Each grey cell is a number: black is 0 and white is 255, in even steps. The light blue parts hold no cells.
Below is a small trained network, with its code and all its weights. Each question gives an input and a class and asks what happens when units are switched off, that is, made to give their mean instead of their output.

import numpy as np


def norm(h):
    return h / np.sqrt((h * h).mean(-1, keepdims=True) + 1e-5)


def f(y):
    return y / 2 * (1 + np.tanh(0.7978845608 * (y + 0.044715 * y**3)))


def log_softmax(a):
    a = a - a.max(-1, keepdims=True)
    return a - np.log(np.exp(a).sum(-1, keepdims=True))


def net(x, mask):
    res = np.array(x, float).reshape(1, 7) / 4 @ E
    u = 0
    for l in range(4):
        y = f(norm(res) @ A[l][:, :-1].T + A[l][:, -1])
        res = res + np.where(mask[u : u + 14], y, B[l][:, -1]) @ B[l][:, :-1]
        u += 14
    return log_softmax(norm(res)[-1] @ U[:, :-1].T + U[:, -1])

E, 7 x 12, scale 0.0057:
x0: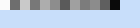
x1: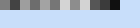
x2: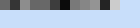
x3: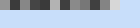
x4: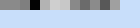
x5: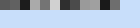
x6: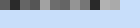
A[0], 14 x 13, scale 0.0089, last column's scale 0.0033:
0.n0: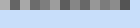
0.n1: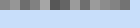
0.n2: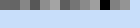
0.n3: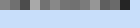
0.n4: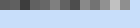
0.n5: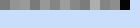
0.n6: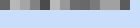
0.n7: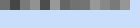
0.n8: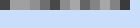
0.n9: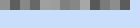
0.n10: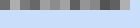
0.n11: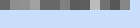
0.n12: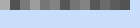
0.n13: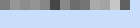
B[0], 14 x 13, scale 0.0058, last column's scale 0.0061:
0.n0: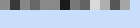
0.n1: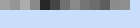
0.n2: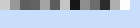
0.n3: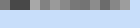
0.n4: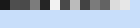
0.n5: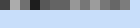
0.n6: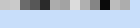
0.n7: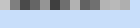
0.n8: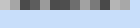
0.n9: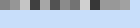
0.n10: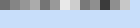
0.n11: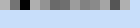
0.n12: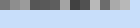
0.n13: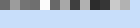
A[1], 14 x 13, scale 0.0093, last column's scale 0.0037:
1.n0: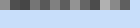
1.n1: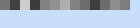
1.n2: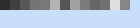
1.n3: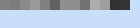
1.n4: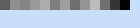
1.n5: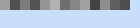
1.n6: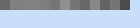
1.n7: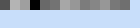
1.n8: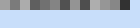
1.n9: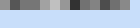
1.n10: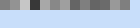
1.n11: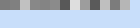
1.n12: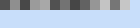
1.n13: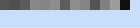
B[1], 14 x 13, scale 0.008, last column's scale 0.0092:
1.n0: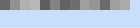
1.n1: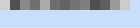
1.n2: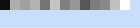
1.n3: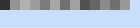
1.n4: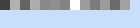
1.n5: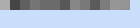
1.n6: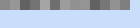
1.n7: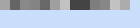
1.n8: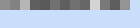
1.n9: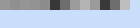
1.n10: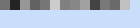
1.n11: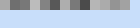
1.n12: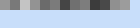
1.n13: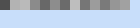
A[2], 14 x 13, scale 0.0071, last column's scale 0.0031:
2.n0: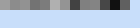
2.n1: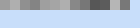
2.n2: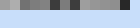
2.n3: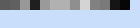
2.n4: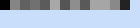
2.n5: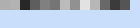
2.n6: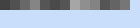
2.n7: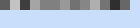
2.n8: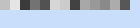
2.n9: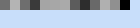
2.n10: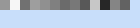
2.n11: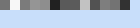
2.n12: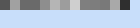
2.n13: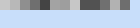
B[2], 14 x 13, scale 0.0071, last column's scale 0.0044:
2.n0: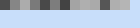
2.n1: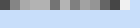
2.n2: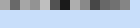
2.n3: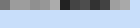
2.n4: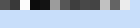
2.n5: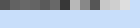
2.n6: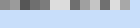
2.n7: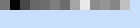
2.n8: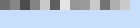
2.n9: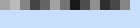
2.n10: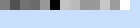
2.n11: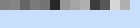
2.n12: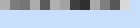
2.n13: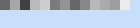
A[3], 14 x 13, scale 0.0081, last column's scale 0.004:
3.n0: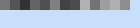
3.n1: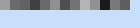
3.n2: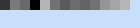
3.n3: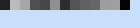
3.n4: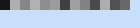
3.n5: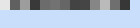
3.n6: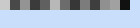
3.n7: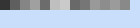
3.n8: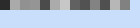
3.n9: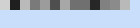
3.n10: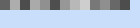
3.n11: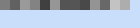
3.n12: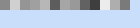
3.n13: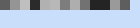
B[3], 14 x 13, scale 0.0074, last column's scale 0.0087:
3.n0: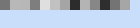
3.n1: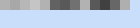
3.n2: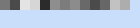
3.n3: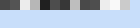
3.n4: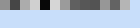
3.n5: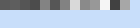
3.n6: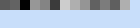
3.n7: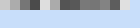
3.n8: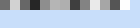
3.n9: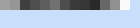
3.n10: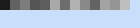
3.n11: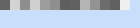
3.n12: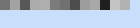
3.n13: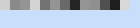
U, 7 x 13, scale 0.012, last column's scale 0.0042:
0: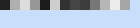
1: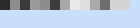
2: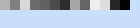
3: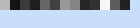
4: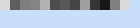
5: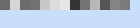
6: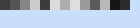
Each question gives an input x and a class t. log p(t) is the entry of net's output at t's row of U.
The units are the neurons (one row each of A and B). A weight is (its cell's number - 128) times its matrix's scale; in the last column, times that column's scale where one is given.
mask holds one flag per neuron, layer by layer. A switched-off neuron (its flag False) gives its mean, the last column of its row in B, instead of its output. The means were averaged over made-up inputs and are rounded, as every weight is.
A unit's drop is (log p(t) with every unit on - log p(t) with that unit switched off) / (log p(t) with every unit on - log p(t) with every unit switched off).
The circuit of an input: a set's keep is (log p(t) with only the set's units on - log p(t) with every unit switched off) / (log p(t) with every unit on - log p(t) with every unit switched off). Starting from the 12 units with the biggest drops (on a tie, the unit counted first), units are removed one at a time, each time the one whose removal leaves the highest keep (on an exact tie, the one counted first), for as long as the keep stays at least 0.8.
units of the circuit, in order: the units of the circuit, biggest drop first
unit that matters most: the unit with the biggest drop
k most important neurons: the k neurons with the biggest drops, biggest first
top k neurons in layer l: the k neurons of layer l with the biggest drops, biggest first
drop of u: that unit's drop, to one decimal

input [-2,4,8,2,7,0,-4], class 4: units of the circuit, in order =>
[0.n2]
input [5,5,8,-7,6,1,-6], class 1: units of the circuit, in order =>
[1.n4, 2.n10]
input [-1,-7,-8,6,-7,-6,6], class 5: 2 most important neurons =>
[0.n6, 1.n11]
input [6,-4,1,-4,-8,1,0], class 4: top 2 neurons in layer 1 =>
[1.n2, 1.n12]
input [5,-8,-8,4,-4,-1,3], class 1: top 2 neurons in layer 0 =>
[0.n6, 0.n4]
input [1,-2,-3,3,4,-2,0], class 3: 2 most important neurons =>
[0.n4, 1.n2]
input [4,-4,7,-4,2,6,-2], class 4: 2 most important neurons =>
[0.n2, 1.n2]
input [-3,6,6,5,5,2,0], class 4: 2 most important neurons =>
[0.n2, 1.n1]
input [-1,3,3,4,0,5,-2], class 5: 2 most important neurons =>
[0.n2, 0.n4]
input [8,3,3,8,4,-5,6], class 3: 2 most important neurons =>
[3.n5, 1.n11]
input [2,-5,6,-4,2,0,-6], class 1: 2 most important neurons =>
[2.n10, 1.n1]
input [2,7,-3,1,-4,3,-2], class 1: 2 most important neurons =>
[1.n9, 1.n10]
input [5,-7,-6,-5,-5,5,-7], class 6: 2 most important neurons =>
[0.n2, 1.n3]
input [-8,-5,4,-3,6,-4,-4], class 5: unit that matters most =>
0.n6
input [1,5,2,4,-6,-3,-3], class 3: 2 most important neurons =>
[1.n2, 0.n4]
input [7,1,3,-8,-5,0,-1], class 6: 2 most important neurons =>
[1.n3, 0.n2]
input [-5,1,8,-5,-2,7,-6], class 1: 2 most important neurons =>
[0.n2, 2.n10]
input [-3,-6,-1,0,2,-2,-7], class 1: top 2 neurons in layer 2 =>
[2.n10, 2.n8]
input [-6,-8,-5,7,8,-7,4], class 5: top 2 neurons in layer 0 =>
[0.n6, 0.n13]
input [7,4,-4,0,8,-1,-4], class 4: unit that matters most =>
1.n2
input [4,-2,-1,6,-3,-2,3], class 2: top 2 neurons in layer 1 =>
[1.n8, 1.n11]
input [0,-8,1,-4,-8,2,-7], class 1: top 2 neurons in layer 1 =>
[1.n1, 1.n10]
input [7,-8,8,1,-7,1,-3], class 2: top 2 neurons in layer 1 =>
[1.n8, 1.n2]
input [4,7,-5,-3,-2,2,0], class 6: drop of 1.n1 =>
0.0
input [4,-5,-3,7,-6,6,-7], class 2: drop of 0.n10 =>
0.1
